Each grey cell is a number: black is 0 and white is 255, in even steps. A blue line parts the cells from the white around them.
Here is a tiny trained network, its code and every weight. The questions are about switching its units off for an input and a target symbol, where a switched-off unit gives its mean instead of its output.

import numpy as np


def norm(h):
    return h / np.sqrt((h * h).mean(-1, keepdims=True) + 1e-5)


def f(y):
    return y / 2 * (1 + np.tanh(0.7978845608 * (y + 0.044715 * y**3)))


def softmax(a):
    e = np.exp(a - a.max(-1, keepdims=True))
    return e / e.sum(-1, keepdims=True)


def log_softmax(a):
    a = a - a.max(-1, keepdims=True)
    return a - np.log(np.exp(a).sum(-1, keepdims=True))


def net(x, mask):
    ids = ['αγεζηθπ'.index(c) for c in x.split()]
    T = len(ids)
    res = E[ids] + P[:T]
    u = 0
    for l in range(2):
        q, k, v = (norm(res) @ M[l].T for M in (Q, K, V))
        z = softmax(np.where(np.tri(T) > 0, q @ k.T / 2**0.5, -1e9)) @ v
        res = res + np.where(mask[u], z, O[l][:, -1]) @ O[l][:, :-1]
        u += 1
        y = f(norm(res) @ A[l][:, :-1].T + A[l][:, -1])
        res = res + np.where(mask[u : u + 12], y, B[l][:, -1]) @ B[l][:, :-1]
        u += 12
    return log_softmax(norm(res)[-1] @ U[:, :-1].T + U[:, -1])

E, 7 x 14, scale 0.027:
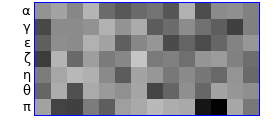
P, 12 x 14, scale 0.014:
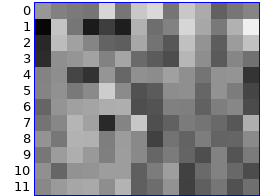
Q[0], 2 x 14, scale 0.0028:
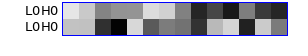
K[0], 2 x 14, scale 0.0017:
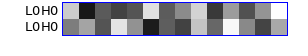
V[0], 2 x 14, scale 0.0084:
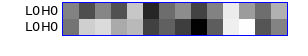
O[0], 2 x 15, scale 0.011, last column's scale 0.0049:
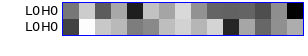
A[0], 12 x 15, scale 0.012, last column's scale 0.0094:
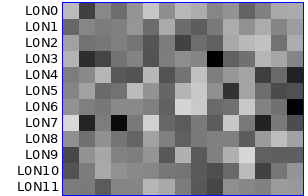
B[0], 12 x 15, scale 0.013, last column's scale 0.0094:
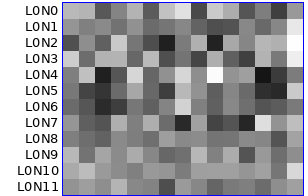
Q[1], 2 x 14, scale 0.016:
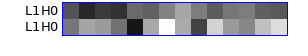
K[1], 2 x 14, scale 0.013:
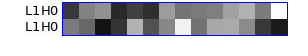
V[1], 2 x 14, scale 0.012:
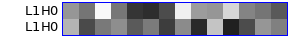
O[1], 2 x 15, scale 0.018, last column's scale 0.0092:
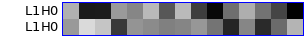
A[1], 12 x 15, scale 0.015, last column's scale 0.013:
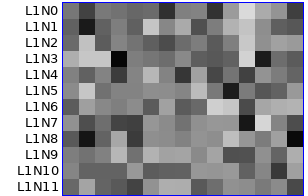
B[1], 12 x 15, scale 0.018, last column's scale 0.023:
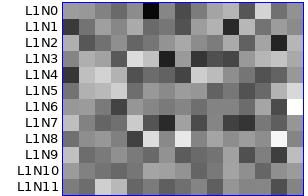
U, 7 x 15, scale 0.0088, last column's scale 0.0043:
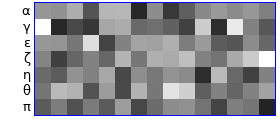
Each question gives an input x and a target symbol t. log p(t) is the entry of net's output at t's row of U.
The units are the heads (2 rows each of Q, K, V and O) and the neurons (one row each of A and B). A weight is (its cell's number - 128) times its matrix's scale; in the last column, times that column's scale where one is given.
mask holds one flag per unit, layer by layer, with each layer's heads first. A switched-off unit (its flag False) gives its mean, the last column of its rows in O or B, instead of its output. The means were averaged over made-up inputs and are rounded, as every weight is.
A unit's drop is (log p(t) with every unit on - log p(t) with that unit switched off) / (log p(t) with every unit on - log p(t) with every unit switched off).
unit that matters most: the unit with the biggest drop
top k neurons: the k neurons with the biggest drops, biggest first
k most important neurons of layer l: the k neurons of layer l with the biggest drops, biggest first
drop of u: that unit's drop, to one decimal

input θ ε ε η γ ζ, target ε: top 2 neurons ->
(L0N5, L0N3)
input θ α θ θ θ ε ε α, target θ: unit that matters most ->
L0N2
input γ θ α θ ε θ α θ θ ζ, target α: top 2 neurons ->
(L0N10, L0N2)
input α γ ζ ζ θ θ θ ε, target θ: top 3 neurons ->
(L0N5, L0N2, L0N3)
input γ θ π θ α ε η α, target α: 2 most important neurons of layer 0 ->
(L0N3, L0N7)
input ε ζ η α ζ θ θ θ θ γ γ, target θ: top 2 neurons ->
(L0N5, L0N2)
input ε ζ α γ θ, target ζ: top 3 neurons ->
(L0N5, L0N3, L1N8)
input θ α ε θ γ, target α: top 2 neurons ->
(L0N5, L0N2)
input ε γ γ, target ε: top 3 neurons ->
(L0N3, L0N1, L0N7)
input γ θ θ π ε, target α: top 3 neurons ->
(L0N3, L1N3, L0N7)
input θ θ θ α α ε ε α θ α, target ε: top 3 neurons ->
(L0N3, L0N2, L0N10)
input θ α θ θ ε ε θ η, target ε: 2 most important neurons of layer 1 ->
(L1N6, L1N3)
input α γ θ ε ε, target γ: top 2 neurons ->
(L0N3, L0N5)
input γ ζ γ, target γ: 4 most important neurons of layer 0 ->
(L0N3, L0N2, L0N7, L0N1)
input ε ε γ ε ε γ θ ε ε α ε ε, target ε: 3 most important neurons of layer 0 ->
(L0N5, L0N3, L0N2)
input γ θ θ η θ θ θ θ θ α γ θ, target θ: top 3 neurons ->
(L0N5, L0N2, L0N3)
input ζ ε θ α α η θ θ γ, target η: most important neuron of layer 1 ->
(L1N1)
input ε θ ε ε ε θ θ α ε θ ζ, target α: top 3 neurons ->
(L0N5, L0N2, L1N3)
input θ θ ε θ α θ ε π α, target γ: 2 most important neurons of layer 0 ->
(L0N2, L0N3)
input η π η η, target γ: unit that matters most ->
L0N0
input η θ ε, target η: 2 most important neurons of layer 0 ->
(L0N3, L0N7)
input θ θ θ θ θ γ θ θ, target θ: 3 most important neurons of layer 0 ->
(L0N2, L0N5, L0N3)
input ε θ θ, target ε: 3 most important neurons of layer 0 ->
(L0N3, L0N2, L0N7)
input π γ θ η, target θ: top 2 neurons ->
(L0N7, L0N3)
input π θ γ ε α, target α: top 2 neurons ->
(L0N3, L1N3)
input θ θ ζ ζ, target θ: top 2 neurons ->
(L0N2, L0N5)
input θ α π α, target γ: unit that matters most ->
L0H0
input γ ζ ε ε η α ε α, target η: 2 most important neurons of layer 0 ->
(L0N5, L0N3)
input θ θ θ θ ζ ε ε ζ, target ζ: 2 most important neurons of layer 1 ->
(L1N8, L1N1)
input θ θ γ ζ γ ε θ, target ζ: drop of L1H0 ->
0.9
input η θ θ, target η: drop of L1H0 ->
1.1
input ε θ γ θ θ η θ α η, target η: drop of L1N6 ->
0.0
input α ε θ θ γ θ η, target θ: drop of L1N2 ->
0.1
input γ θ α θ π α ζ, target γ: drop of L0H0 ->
0.2
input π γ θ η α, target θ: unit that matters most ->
L0N7
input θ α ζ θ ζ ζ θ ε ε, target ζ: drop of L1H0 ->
1.0
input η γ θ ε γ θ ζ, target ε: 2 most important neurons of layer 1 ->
(L1N6, L1N3)
